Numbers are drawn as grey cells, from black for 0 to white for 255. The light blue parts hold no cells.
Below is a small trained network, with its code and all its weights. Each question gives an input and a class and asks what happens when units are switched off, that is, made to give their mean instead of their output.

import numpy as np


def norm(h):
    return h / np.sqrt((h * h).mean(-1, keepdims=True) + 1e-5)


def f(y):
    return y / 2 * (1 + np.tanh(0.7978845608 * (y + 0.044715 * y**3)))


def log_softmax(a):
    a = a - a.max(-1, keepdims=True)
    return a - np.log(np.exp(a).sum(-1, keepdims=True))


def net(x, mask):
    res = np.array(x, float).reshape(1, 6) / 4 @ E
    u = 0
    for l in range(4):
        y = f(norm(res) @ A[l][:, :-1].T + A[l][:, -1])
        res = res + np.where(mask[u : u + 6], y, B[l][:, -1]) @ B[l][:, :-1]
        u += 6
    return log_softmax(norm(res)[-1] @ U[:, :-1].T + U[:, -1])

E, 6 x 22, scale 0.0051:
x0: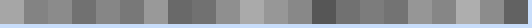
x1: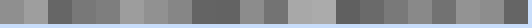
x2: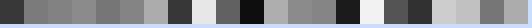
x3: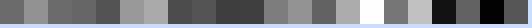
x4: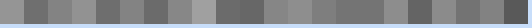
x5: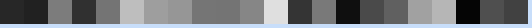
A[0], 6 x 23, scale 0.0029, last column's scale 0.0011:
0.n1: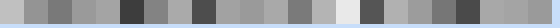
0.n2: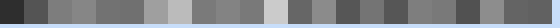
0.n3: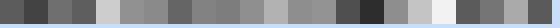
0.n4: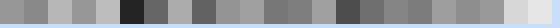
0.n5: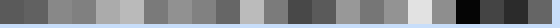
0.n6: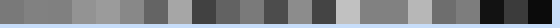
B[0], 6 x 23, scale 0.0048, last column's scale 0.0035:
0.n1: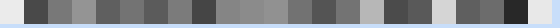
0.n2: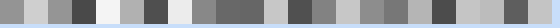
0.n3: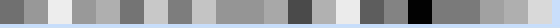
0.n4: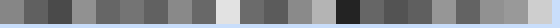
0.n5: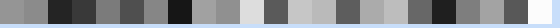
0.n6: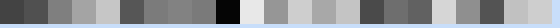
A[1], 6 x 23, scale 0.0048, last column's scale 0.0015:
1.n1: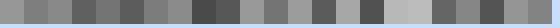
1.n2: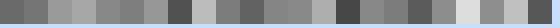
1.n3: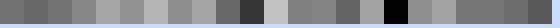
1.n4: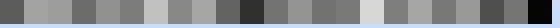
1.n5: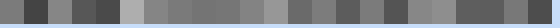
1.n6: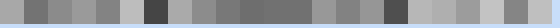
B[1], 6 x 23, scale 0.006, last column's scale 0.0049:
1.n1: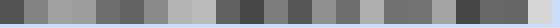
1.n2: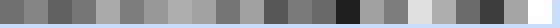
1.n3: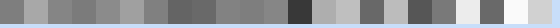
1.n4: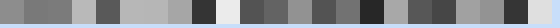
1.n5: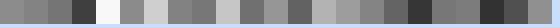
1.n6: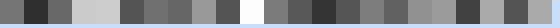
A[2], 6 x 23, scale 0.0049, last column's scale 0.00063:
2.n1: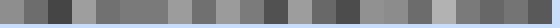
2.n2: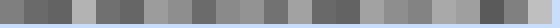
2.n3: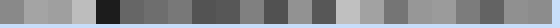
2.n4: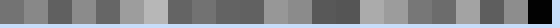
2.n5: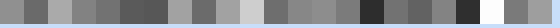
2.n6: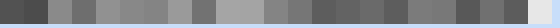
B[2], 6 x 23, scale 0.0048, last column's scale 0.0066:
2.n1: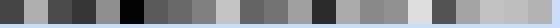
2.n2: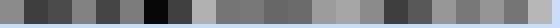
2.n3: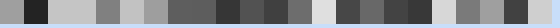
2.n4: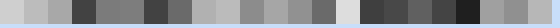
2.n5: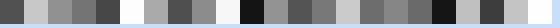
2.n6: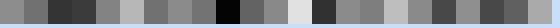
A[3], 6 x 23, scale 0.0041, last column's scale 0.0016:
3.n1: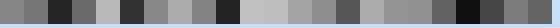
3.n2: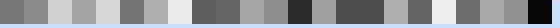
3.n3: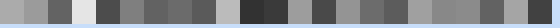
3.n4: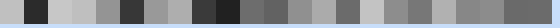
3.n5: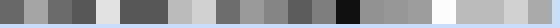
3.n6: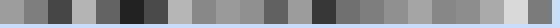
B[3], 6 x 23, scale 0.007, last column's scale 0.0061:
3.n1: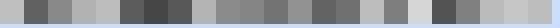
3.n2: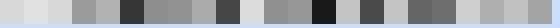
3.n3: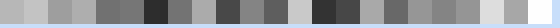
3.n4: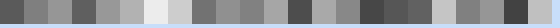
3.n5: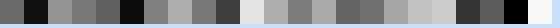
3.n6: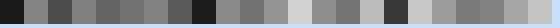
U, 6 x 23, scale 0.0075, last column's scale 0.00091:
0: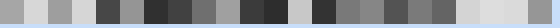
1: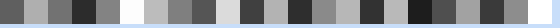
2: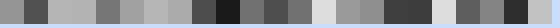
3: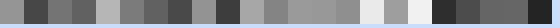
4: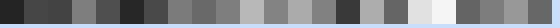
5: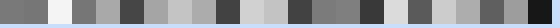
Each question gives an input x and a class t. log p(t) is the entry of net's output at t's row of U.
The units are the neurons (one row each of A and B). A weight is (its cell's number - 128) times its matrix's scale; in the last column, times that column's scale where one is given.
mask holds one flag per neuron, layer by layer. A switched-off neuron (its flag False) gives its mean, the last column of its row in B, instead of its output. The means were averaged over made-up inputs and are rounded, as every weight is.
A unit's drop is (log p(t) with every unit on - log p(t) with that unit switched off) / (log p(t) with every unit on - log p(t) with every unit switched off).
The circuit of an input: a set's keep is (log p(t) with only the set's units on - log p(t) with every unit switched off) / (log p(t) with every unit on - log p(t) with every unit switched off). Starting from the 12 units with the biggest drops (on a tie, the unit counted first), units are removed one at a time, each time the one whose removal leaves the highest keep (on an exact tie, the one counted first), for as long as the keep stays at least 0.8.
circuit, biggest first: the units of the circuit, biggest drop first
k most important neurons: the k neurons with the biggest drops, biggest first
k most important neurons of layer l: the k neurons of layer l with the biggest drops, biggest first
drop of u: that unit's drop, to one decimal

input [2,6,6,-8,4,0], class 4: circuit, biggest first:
(1.n2)
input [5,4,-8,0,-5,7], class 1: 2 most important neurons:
(2.n5, 1.n2)
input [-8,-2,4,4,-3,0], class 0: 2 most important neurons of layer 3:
(3.n3, 3.n4)
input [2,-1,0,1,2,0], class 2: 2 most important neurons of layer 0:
(0.n4, 0.n3)
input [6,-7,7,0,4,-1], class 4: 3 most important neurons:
(1.n2, 2.n5, 3.n5)
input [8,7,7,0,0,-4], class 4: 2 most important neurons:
(1.n2, 2.n5)
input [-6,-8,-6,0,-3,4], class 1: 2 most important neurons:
(2.n5, 1.n2)
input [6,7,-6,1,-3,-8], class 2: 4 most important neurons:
(2.n3, 3.n4, 1.n1, 1.n4)
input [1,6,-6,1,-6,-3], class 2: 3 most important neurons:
(2.n3, 1.n1, 1.n4)
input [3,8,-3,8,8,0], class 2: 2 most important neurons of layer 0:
(0.n6, 0.n4)
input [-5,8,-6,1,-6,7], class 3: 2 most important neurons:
(3.n1, 1.n4)
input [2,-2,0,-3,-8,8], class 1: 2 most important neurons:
(1.n2, 0.n5)
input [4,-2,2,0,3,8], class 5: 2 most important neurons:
(2.n5, 0.n3)
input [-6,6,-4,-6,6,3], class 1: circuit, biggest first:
(2.n5)
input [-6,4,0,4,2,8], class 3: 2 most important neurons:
(0.n5, 2.n5)
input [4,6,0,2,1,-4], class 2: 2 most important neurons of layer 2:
(2.n3, 2.n5)
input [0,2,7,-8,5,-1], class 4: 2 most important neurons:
(1.n2, 3.n6)
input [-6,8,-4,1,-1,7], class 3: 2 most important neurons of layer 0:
(0.n5, 0.n4)
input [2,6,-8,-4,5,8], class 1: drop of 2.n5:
0.2
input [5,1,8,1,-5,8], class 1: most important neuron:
(1.n4)
